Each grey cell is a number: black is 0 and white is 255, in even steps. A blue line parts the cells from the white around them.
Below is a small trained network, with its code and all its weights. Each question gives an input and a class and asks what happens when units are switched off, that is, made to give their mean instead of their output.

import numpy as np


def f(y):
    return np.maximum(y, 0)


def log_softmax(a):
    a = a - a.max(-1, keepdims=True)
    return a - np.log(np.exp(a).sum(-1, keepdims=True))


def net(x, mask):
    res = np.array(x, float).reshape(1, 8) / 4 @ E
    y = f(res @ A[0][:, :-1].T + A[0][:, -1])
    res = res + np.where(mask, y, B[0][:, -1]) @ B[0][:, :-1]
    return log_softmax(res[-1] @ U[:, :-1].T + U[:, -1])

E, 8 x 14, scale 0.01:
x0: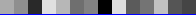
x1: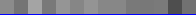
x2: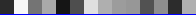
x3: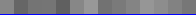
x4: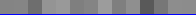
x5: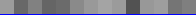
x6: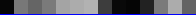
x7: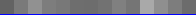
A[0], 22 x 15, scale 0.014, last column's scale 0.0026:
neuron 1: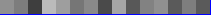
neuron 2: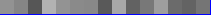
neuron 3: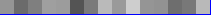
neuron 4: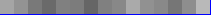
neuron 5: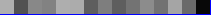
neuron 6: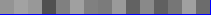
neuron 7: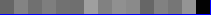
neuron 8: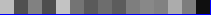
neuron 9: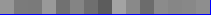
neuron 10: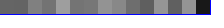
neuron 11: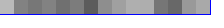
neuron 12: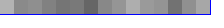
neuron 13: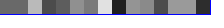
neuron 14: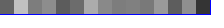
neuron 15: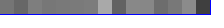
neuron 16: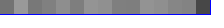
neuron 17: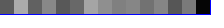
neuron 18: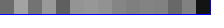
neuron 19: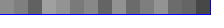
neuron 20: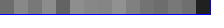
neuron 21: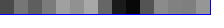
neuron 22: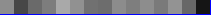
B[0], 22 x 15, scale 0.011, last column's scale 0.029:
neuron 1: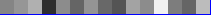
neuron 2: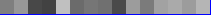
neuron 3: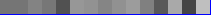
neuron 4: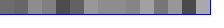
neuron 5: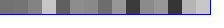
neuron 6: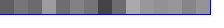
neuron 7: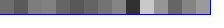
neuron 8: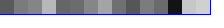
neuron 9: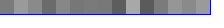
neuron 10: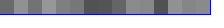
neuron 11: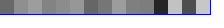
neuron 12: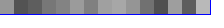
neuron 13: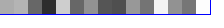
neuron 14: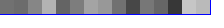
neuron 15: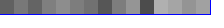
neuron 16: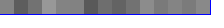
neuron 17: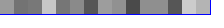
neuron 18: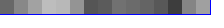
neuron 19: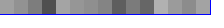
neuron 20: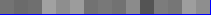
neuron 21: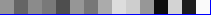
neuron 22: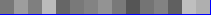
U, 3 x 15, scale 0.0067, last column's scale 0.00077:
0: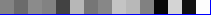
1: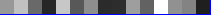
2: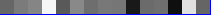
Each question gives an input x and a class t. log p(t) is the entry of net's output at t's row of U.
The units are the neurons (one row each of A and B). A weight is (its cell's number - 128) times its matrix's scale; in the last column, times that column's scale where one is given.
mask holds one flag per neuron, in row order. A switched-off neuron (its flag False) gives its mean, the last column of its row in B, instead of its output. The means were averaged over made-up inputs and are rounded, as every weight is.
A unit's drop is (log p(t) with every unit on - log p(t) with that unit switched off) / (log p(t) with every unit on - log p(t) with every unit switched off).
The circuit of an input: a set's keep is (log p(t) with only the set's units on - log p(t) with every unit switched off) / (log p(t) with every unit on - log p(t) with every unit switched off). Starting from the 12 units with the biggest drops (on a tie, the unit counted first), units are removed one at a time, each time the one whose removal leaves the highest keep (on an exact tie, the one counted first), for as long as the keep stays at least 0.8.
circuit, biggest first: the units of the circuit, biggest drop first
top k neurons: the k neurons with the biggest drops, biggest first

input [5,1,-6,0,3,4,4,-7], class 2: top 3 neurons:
neuron 13; neuron 8; neuron 5
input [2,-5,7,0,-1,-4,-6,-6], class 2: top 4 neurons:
neuron 21; neuron 14; neuron 17; neuron 18
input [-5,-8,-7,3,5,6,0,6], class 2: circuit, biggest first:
neuron 8
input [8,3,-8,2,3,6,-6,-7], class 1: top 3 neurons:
neuron 1; neuron 2; neuron 21
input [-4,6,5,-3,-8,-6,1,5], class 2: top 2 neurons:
neuron 14; neuron 1
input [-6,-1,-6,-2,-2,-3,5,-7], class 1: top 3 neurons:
neuron 13; neuron 14; neuron 17
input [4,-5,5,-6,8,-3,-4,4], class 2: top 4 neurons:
neuron 21; neuron 13; neuron 14; neuron 17
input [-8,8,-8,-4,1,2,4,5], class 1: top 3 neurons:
neuron 13; neuron 14; neuron 17
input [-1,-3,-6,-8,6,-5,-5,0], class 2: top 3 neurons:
neuron 21; neuron 8; neuron 5
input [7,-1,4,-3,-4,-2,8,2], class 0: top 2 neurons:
neuron 21; neuron 13
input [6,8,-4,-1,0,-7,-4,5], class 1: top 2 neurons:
neuron 21; neuron 1
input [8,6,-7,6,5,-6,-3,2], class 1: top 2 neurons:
neuron 1; neuron 2
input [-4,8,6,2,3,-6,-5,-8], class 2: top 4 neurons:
neuron 21; neuron 14; neuron 17; neuron 18
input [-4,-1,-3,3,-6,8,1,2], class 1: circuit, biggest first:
neuron 13
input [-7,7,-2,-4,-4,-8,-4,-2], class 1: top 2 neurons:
neuron 13; neuron 21
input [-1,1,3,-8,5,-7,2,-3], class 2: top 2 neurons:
neuron 11; neuron 3
